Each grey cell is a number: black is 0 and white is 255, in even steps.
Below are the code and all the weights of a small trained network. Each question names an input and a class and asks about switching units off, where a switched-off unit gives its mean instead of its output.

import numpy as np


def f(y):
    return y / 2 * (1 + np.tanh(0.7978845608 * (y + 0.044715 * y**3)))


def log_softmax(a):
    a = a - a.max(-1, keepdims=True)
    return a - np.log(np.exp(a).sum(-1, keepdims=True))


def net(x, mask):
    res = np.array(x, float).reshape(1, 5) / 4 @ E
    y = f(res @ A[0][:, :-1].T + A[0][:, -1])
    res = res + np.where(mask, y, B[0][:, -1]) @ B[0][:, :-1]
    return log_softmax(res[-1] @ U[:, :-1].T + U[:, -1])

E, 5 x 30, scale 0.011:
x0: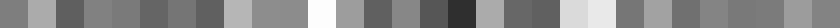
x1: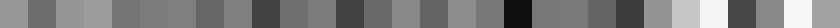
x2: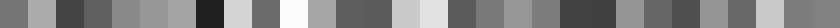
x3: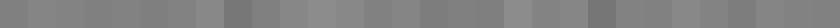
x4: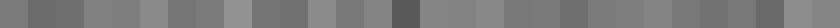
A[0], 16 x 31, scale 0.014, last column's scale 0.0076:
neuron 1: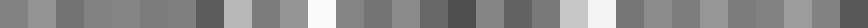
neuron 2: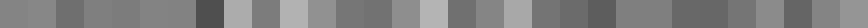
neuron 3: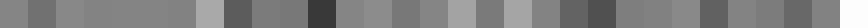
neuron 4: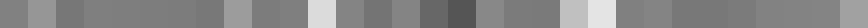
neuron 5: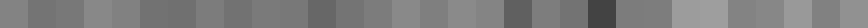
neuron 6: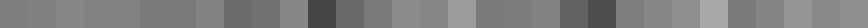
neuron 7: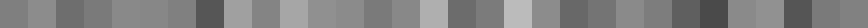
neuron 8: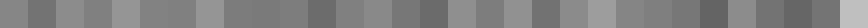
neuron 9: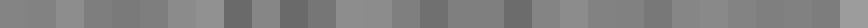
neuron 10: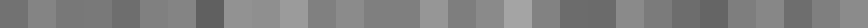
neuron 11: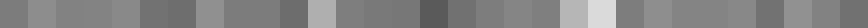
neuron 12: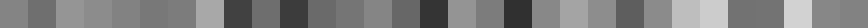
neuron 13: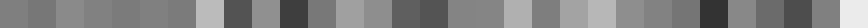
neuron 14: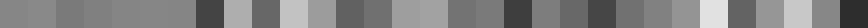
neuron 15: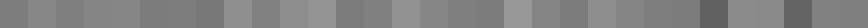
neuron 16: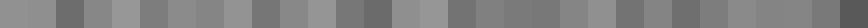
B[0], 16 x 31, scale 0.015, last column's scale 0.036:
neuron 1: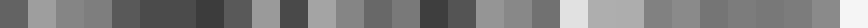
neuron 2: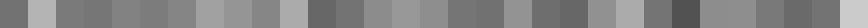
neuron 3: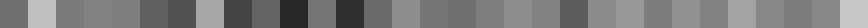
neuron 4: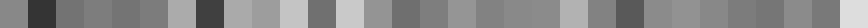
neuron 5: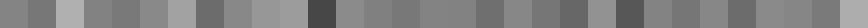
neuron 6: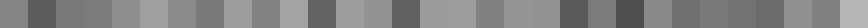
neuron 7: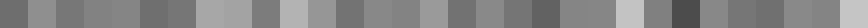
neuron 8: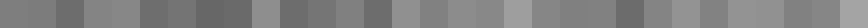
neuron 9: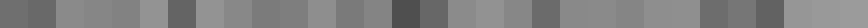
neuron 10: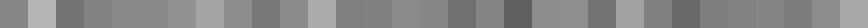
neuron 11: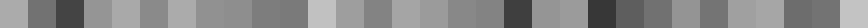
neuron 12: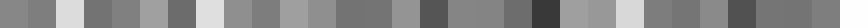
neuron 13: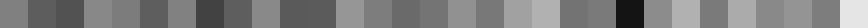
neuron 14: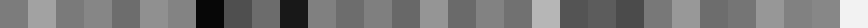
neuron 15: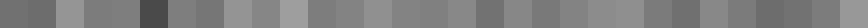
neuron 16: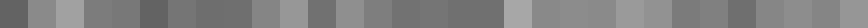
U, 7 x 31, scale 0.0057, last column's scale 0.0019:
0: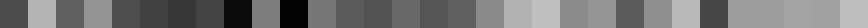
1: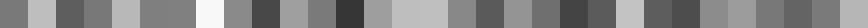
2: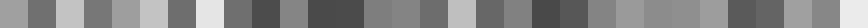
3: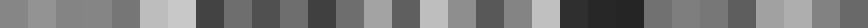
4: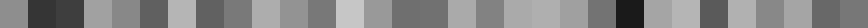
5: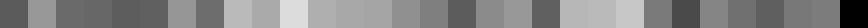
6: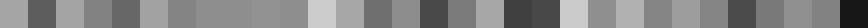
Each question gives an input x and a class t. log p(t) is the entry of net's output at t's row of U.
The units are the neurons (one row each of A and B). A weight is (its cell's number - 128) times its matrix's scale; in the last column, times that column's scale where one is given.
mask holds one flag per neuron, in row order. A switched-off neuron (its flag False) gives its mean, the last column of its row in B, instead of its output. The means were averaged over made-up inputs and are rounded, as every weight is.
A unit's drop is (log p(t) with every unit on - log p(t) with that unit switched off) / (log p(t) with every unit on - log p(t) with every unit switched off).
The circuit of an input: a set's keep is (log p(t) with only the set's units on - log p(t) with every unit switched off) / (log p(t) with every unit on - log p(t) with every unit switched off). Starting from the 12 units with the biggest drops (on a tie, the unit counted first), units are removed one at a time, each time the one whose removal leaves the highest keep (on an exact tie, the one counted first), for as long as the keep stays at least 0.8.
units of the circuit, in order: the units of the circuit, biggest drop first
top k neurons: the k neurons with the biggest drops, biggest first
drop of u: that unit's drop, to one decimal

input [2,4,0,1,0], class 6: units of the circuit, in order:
[neuron 13]
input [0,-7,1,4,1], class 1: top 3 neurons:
[neuron 1; neuron 14; neuron 7]
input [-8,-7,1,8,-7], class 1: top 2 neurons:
[neuron 1; neuron 14]
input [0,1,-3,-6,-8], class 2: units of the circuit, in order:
[neuron 1; neuron 14]
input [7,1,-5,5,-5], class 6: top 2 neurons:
[neuron 12; neuron 1]
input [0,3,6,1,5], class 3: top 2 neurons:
[neuron 1; neuron 3]
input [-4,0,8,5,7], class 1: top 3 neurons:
[neuron 2; neuron 7; neuron 13]
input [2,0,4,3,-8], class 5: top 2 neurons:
[neuron 13; neuron 3]
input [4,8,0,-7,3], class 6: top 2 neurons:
[neuron 12; neuron 13]
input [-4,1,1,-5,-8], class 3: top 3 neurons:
[neuron 1; neuron 12; neuron 6]
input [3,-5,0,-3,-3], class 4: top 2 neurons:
[neuron 12; neuron 13]
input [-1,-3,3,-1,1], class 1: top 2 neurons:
[neuron 1; neuron 4]
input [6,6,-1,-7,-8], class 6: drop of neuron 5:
0.0
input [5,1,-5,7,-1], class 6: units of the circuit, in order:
[neuron 12]
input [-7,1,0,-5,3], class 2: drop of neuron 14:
0.7
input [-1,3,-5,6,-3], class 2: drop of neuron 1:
0.1
